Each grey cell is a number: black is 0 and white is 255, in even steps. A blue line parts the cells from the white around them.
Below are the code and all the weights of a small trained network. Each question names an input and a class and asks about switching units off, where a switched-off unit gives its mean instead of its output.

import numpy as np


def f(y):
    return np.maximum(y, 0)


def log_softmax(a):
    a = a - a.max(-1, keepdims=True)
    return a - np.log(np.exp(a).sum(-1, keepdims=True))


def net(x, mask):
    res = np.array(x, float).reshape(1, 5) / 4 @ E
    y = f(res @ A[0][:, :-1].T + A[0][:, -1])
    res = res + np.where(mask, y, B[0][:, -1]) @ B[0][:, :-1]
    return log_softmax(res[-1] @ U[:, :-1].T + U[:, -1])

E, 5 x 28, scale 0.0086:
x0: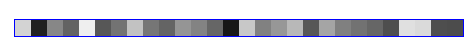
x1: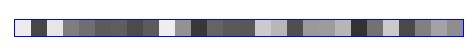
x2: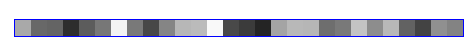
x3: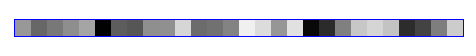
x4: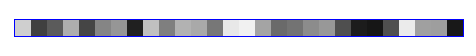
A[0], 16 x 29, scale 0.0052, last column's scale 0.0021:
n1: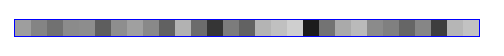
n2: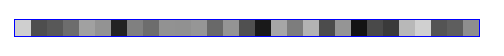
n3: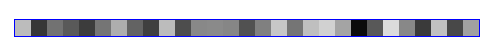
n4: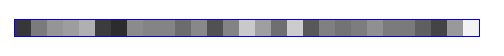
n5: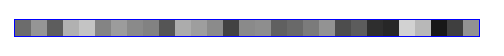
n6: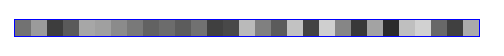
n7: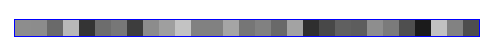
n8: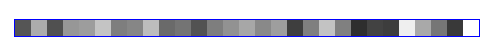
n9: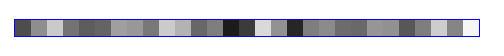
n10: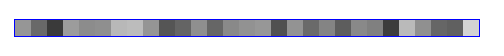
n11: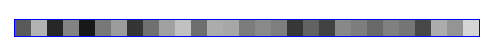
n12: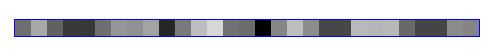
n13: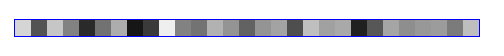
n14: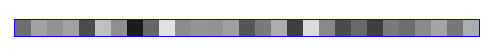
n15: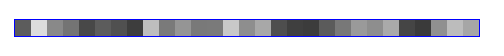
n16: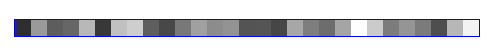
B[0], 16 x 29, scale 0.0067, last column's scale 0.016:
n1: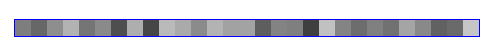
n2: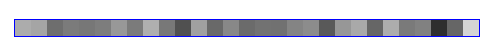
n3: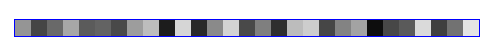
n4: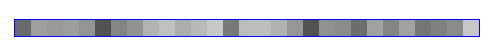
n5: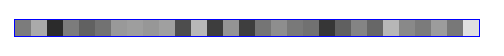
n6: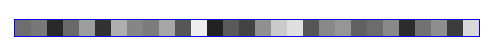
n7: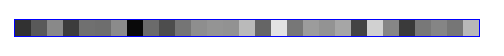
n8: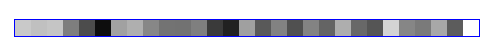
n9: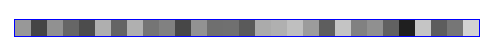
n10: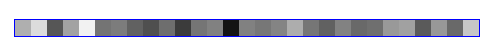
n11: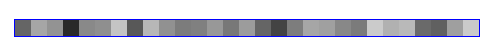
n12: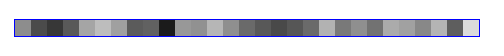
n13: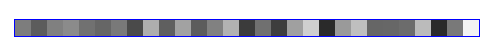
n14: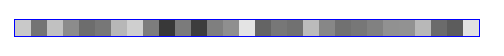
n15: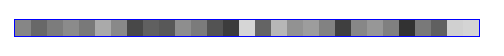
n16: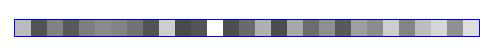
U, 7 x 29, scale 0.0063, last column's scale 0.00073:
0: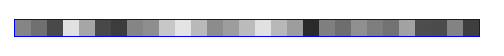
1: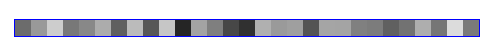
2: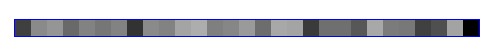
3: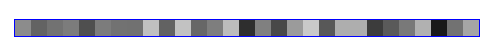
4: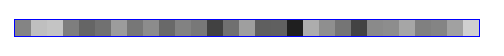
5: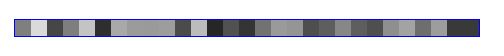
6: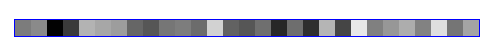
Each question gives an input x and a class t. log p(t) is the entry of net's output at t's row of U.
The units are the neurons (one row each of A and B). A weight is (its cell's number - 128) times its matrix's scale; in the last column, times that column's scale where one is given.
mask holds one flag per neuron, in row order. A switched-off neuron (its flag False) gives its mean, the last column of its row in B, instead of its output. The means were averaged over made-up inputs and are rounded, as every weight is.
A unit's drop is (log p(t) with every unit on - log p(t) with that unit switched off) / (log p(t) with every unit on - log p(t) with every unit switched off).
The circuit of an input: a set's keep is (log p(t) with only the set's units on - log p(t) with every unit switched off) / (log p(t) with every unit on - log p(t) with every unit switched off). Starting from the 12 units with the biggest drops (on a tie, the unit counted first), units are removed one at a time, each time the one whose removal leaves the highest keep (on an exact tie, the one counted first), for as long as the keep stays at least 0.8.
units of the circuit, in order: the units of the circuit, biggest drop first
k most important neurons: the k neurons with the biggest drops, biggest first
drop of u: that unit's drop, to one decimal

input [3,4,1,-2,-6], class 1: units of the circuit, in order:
n13, n9
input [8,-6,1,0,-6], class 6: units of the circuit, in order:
n16
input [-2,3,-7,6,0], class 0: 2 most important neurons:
n4, n1
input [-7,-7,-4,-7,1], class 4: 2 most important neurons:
n14, n11
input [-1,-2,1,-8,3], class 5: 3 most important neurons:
n8, n5, n10
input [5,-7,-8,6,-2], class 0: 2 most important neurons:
n4, n1
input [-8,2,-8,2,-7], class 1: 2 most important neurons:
n9, n12
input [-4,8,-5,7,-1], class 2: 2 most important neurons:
n7, n15
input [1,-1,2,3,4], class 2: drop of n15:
-0.1
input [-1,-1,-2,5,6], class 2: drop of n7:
0.3
